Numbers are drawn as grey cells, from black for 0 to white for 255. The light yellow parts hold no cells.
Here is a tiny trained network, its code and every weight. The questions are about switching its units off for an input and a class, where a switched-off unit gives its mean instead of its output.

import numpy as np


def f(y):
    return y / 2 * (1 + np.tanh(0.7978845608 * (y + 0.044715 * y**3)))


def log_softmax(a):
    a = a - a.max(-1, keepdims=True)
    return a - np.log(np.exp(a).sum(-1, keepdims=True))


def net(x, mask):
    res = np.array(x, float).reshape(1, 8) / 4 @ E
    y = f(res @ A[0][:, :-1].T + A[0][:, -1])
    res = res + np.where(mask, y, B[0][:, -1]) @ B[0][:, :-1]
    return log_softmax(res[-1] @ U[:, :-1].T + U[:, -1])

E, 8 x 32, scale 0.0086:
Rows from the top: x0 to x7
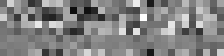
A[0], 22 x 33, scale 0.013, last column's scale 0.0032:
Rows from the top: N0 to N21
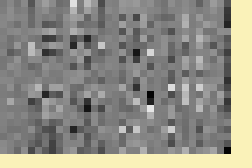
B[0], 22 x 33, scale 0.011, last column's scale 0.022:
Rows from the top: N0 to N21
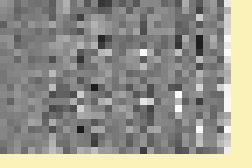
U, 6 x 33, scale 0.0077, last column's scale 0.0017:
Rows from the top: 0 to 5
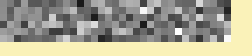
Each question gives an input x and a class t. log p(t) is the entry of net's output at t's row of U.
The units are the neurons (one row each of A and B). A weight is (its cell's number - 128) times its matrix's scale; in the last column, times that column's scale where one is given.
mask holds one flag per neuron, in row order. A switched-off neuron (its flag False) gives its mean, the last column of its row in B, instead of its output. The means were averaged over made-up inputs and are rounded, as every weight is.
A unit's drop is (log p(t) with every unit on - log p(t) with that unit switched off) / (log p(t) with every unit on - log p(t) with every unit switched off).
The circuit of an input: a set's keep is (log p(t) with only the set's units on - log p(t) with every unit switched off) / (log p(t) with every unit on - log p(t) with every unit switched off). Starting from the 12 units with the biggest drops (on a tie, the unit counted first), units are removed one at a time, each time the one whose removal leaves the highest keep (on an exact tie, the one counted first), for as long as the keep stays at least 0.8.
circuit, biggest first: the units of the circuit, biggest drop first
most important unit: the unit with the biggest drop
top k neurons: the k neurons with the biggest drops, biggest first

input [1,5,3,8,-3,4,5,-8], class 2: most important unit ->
N12
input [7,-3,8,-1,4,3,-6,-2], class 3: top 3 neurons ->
N21; N7; N3
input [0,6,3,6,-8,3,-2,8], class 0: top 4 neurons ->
N8; N2; N15; N11
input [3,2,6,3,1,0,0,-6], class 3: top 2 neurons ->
N21; N13
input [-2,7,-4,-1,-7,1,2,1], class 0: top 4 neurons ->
N8; N4; N0; N2
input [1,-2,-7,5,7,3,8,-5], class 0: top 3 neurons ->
N18; N21; N5
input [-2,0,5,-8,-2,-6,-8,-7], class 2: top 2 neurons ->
N20; N17
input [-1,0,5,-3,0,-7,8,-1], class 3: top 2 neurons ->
N21; N12
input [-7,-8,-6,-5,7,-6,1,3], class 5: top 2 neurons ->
N0; N14
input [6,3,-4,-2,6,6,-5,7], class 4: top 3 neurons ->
N13; N7; N8
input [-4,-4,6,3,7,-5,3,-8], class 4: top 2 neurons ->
N15; N16
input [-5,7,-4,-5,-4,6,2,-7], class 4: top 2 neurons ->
N15; N0
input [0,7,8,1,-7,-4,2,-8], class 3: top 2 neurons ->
N21; N5
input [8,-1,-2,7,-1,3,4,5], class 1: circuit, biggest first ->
N14
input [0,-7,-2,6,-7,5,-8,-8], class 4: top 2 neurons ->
N15; N18
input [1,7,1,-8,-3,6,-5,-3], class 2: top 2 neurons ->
N20; N19
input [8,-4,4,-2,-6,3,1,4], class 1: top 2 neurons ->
N14; N18
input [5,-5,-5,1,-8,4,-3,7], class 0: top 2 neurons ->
N4; N15
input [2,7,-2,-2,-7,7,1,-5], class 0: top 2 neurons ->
N8; N2
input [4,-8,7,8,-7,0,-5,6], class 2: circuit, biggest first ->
N12
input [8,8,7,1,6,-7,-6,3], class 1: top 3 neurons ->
N14; N9; N0
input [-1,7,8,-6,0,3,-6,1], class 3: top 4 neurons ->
N21; N3; N5; N0
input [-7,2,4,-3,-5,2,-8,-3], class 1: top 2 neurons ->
N7; N18
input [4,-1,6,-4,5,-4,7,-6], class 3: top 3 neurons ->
N21; N13; N3
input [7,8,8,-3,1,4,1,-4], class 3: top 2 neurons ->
N21; N5
